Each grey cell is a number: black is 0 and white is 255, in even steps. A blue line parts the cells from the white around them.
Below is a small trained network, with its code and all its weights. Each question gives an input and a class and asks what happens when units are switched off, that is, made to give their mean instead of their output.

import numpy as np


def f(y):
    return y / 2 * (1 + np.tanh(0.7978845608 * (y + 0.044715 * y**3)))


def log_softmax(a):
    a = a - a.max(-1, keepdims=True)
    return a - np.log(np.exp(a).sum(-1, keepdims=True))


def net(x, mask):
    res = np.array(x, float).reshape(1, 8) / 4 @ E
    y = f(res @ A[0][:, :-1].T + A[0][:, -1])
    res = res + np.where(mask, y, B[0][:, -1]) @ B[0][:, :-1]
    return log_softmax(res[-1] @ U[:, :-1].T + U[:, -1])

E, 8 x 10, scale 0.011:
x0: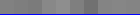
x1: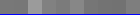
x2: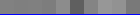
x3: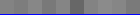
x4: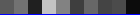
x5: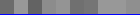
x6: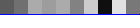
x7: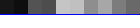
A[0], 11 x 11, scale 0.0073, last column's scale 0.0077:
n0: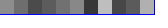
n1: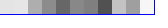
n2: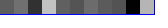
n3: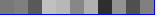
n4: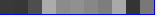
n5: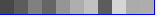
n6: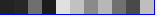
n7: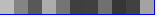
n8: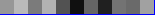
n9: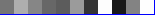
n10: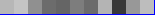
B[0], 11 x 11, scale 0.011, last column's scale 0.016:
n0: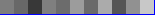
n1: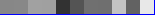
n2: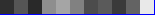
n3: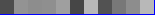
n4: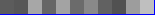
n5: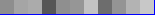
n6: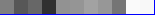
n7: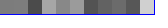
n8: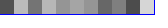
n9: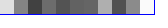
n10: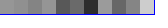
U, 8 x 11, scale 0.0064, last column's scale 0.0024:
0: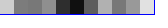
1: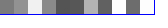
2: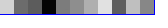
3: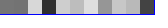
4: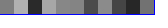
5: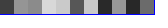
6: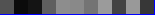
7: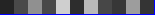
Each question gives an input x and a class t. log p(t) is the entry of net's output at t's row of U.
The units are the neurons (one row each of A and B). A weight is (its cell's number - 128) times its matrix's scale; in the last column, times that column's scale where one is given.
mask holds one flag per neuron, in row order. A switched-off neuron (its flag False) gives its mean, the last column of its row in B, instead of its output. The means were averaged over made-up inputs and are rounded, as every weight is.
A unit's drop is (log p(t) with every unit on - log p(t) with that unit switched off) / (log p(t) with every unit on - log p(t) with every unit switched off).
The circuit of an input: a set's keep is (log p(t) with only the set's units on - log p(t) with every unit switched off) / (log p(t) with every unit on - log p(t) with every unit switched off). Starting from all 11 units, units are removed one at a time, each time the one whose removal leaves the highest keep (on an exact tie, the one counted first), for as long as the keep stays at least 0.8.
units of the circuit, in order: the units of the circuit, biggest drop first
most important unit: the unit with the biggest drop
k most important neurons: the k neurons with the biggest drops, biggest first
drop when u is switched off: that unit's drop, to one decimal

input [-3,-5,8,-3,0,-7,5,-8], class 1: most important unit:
n1
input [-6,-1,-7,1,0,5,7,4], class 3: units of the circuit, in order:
(n5 n2)
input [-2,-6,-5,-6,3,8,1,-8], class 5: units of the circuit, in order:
(n9 n8)
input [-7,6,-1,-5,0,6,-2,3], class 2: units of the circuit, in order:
(n2 n7)
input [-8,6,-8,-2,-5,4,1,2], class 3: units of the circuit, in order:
(n9 n2)
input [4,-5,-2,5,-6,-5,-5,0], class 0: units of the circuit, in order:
(n6 n10)
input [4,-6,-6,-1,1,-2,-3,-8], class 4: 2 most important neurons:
(n8 n7)
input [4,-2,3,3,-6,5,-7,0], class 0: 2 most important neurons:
(n10 n6)
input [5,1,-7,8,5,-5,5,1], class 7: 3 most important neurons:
(n4 n1 n2)
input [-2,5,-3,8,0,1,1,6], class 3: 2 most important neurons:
(n9 n2)
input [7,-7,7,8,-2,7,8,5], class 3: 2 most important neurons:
(n5 n2)
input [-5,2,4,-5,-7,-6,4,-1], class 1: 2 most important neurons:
(n1 n6)
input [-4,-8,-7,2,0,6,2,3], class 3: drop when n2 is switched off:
0.2
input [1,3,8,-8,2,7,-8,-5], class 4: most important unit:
n7
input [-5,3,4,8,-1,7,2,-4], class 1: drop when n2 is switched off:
0.1
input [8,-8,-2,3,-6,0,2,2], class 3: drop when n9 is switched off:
0.2
